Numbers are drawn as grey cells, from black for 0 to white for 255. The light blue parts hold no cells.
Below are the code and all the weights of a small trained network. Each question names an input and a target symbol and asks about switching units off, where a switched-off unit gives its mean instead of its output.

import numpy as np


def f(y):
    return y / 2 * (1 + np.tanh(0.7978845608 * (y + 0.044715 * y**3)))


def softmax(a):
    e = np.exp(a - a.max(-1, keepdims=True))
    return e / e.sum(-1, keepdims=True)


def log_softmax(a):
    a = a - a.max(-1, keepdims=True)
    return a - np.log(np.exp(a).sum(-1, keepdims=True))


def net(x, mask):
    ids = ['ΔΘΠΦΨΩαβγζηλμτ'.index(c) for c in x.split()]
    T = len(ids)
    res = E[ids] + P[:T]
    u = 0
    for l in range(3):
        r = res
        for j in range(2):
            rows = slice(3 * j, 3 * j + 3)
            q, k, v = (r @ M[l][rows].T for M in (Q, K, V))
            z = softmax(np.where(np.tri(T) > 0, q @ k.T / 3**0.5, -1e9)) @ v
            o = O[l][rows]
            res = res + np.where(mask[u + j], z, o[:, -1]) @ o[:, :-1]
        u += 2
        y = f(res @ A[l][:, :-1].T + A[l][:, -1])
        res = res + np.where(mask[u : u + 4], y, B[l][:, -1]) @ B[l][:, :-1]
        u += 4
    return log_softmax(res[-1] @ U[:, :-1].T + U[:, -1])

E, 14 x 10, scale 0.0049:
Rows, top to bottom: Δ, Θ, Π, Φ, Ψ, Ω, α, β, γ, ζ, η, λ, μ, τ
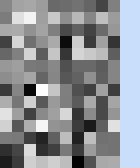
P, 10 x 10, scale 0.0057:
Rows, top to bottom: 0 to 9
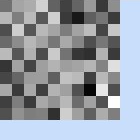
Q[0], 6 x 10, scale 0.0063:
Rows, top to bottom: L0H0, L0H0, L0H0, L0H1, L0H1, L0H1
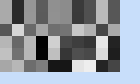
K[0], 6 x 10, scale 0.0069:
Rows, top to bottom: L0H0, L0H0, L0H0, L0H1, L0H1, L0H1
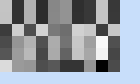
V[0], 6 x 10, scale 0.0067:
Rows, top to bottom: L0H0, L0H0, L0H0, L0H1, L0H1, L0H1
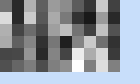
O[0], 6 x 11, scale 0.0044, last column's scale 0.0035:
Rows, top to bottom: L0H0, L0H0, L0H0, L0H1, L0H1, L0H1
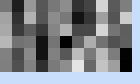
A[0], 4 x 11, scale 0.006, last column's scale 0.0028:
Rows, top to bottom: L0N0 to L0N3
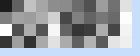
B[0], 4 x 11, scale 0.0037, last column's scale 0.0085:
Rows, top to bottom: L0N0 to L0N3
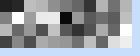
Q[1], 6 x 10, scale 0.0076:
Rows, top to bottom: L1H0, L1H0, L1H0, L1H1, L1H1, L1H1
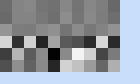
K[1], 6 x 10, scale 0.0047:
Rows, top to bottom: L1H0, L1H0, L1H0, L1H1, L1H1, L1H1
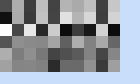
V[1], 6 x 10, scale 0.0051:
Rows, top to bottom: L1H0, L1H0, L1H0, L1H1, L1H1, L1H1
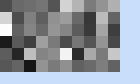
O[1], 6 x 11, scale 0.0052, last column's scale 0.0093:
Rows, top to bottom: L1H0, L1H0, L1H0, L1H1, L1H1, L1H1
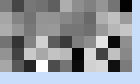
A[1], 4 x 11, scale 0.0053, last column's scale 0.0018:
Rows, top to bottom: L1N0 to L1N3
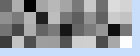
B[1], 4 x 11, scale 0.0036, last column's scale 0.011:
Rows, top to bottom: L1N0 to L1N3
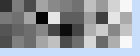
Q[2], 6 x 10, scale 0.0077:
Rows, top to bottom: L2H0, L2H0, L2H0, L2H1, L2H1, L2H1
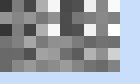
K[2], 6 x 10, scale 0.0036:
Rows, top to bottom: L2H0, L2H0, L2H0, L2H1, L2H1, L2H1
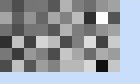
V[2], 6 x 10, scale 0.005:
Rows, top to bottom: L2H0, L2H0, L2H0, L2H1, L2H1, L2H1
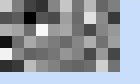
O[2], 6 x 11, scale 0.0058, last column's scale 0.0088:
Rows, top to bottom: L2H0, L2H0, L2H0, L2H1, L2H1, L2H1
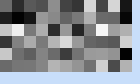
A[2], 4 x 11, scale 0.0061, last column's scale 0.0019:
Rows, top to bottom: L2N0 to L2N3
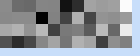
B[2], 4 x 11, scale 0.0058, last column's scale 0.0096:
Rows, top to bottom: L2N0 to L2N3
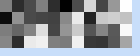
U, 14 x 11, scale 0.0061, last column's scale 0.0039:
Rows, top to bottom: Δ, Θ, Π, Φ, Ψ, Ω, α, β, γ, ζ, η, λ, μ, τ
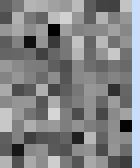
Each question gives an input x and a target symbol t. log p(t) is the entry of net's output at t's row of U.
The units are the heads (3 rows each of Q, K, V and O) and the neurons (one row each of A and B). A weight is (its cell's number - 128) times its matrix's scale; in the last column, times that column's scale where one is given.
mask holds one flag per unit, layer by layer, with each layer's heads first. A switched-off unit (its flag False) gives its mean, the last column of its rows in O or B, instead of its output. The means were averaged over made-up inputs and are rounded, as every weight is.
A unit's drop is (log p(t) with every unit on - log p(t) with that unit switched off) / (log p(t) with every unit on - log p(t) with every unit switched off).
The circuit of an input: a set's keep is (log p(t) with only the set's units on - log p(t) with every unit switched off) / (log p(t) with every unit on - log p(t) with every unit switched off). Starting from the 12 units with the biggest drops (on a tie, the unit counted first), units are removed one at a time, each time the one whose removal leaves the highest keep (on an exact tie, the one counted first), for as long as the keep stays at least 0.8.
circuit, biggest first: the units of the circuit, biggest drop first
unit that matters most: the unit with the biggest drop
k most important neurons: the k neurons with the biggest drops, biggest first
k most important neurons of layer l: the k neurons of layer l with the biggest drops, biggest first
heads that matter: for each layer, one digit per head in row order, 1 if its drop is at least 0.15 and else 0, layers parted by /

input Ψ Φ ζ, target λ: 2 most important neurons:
L1N0, L0N3
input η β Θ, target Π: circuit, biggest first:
L2H0, L0H1
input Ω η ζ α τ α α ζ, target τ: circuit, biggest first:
L1H1, L0H0, L0N2
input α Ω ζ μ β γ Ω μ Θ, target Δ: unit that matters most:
L2H0
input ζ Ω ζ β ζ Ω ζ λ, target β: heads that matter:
10 / 01 / 00
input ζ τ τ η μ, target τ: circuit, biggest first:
L1H1, L0H0, L0N2
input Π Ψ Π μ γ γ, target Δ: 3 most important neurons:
L2N3, L1N2, L0N2
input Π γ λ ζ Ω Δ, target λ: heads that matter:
10 / 00 / 11
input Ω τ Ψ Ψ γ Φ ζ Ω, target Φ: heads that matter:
10 / 01 / 01
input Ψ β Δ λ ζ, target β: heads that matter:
10 / 01 / 01
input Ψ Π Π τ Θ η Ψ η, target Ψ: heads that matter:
11 / 00 / 00
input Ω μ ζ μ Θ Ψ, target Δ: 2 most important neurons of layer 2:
L2N3, L2N0
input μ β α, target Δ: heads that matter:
10 / 10 / 10
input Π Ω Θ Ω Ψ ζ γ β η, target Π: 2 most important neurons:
L0N2, L1N0
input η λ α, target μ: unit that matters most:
L0H0
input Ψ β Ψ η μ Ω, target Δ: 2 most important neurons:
L1N2, L2N3
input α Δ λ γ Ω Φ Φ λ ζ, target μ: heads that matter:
10 / 00 / 11
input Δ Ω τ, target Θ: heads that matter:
00 / 00 / 11
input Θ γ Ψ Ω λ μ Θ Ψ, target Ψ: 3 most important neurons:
L2N1, L1N2, L0N2
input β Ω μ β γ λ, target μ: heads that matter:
10 / 10 / 10
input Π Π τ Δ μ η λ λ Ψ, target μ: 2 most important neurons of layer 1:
L1N0, L1N3
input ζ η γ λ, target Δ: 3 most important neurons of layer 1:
L1N0, L1N3, L1N1
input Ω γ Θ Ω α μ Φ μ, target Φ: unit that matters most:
L1N2
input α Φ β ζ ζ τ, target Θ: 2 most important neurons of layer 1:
L1N2, L1N0
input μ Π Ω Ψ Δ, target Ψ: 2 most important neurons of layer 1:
L1N2, L1N1
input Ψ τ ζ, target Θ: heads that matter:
10 / 01 / 11
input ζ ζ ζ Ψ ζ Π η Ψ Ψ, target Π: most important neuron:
L0N2
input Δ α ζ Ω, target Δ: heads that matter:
10 / 10 / 01
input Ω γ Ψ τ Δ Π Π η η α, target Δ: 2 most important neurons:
L1N0, L0N3
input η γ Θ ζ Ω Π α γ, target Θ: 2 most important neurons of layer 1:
L1N0, L1N3
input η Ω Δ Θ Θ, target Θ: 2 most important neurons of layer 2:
L2N1, L2N0
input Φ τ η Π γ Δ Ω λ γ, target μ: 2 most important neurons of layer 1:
L1N0, L1N3
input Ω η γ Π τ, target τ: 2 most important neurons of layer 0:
L0N2, L0N0
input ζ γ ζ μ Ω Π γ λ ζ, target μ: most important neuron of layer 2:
L2N3
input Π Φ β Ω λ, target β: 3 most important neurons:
L1N2, L2N0, L0N3
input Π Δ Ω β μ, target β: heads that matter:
00 / 01 / 00
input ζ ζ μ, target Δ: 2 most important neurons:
L0N2, L2N3
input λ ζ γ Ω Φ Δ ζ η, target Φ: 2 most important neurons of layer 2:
L2N1, L2N2
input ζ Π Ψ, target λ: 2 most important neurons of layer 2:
L2N0, L2N2
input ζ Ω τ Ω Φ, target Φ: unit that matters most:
L2N1
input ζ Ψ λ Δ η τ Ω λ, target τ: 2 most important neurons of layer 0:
L0N0, L0N3
